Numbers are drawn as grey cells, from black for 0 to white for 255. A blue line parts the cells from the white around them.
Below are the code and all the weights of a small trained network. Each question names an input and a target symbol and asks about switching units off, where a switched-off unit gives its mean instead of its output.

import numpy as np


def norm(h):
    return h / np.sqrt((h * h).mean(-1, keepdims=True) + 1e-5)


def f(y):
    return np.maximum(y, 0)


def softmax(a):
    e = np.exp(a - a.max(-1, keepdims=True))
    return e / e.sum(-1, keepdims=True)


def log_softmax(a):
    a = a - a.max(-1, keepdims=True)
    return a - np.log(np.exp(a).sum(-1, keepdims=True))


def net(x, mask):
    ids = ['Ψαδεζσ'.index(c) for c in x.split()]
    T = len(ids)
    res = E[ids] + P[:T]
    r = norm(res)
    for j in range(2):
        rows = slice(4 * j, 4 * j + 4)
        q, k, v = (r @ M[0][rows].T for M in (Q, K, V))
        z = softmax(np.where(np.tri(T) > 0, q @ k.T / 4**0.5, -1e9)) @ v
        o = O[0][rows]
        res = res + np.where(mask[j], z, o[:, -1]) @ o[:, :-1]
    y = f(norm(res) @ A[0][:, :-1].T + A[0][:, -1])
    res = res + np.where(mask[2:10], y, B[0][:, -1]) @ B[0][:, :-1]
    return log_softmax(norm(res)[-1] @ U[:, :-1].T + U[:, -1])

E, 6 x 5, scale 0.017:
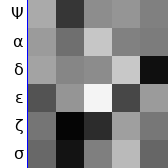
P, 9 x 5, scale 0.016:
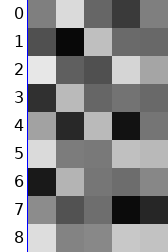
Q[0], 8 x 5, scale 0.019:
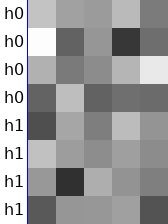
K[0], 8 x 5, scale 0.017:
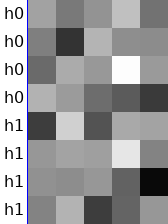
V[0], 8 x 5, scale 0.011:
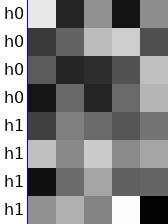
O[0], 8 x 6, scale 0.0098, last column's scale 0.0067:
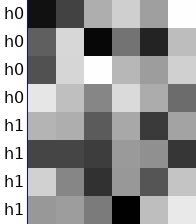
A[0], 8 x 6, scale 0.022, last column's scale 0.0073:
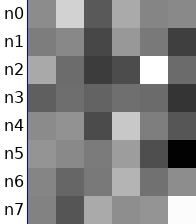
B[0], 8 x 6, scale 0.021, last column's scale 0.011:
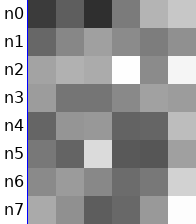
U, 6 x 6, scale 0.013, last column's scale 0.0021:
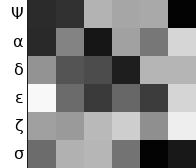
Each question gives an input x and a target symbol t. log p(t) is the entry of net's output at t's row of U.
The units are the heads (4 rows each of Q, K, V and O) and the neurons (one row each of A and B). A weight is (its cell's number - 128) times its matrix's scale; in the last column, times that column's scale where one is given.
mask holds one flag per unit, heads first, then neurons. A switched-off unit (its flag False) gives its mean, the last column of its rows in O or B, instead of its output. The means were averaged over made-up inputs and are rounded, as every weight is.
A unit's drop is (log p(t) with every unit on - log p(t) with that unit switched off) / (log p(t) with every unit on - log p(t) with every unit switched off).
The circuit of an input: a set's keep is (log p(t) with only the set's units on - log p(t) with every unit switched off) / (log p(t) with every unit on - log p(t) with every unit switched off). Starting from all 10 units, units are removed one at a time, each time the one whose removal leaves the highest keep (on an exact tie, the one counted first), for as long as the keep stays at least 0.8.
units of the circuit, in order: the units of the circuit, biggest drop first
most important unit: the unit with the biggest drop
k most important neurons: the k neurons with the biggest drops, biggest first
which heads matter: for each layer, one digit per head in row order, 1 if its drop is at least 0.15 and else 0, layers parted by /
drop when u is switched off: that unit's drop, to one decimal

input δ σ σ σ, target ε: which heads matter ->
10
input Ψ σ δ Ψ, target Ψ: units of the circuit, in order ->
[h0]
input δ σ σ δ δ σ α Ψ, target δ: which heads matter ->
01
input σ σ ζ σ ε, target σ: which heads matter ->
11
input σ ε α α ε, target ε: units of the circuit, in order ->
[h1 n2 n0 n7]
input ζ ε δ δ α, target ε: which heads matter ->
01
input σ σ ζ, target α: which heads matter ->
10
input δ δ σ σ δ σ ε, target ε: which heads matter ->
10
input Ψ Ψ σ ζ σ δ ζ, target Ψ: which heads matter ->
10
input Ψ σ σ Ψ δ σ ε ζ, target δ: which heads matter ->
10
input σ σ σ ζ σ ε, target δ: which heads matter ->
00
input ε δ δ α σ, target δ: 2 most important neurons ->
[n2 n7]
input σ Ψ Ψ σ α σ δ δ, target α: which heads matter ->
11
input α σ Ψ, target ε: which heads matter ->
00
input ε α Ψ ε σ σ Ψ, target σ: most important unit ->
h1
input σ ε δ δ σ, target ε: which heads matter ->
01
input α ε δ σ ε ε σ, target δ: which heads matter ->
10
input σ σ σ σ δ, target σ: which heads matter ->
10
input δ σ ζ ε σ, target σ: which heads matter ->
11
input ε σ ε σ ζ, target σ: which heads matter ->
11
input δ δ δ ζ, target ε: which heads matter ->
10
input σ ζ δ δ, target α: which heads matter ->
00
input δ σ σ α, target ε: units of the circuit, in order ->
[h0]
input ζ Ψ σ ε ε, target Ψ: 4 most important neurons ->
[n2 n0 n4 n5]
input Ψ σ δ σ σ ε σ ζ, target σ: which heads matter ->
01
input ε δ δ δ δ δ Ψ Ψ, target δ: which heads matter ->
00
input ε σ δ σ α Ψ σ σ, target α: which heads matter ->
11
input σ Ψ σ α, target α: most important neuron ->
[n0]
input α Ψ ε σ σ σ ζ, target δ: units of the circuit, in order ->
[h0 n2 h1]
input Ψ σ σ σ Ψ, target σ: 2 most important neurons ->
[n2 n0]
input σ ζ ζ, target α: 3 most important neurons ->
[n0 n2 n4]
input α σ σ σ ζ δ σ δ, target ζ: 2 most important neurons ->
[n4 n7]
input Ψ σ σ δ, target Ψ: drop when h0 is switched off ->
0.5
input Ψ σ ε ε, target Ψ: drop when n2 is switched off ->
0.2
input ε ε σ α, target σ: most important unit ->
h1
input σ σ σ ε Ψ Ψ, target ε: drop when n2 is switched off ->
0.5
